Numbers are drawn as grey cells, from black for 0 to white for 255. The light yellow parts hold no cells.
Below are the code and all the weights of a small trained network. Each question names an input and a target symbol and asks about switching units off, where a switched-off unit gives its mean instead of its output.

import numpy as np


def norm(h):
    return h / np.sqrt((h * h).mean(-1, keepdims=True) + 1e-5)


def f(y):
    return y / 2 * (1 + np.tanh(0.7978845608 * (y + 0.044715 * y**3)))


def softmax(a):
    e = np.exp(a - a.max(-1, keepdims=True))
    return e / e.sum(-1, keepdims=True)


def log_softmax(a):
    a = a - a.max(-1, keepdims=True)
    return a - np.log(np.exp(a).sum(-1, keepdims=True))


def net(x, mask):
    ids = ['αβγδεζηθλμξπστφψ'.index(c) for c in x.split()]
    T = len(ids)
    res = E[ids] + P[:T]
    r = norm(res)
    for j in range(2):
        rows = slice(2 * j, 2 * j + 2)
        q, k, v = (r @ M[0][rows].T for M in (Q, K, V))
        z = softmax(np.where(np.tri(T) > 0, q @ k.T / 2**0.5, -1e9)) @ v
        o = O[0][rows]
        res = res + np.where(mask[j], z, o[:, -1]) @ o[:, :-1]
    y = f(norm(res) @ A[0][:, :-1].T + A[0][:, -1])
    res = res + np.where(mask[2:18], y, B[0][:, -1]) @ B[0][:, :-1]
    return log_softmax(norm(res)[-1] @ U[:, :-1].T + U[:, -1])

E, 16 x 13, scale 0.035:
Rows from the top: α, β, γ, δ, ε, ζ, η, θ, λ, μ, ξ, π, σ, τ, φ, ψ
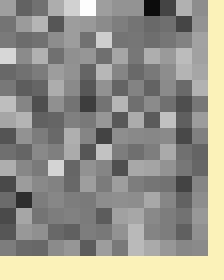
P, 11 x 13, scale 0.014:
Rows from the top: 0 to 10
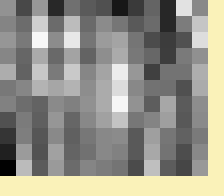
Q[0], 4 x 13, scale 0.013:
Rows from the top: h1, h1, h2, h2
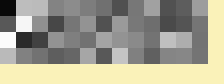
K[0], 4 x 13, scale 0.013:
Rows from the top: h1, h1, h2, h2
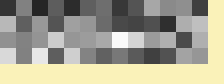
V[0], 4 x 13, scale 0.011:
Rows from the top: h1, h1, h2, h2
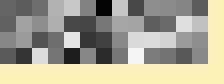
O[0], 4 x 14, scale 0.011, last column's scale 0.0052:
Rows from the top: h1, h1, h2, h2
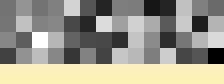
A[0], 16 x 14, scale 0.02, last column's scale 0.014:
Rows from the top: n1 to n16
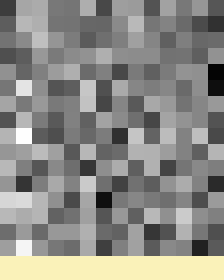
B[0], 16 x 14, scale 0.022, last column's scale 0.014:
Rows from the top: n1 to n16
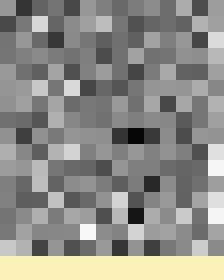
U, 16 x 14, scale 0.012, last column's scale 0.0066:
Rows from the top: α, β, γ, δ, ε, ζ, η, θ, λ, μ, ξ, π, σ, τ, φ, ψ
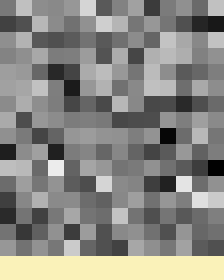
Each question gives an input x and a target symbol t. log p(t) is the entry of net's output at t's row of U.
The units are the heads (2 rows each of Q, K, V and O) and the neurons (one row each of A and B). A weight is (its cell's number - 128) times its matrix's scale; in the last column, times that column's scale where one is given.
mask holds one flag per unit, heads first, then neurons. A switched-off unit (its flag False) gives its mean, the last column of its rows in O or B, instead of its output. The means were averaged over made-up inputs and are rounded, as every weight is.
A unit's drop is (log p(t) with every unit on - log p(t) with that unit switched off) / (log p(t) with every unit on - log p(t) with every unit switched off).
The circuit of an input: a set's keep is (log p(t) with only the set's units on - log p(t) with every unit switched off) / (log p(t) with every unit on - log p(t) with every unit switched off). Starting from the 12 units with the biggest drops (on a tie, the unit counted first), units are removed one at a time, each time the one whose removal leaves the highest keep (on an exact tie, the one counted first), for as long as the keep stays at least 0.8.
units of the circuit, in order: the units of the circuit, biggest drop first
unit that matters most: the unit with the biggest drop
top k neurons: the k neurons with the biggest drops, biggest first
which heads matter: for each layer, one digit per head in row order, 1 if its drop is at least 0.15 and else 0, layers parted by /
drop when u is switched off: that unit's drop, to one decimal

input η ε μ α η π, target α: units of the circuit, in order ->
(h1 n15)
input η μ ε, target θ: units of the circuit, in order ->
(h1 n14)
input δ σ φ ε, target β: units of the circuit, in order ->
(h2 n2 n14)
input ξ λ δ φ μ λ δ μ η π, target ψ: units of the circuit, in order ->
(n6 n13 n14)
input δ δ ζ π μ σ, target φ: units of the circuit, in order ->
(h2 n1 h1)
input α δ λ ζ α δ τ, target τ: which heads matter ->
01
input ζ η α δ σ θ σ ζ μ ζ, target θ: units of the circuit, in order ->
(h1 n12)
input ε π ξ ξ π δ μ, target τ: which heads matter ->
01
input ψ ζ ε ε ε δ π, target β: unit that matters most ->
h2
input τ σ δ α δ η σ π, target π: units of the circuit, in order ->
(n16 h1)
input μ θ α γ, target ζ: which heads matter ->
10
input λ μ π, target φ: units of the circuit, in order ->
(n1 h2)
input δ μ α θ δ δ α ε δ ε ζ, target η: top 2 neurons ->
(n11 n14)
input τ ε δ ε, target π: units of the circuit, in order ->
(h1)
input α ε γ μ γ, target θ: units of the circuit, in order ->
(h1 n14)
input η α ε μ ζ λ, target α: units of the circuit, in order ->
(h1 n15 n14)
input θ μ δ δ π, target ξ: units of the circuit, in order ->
(h1 n10 n14)
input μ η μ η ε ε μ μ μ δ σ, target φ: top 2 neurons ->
(n1 n14)
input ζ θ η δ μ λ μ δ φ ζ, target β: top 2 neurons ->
(n2 n10)
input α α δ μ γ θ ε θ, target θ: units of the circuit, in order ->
(n9)
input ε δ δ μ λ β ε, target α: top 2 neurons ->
(n15 n13)
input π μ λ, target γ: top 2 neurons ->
(n16 n6)
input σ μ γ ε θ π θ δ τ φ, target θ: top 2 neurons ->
(n1 n6)
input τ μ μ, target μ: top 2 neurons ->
(n2 n3)
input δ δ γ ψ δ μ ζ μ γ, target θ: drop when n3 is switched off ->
0.0
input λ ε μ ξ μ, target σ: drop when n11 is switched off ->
0.1
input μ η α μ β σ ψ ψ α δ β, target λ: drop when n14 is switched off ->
0.2
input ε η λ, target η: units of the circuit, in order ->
(n14)
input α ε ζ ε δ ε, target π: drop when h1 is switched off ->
0.2
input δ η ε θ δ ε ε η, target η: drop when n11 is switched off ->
0.1
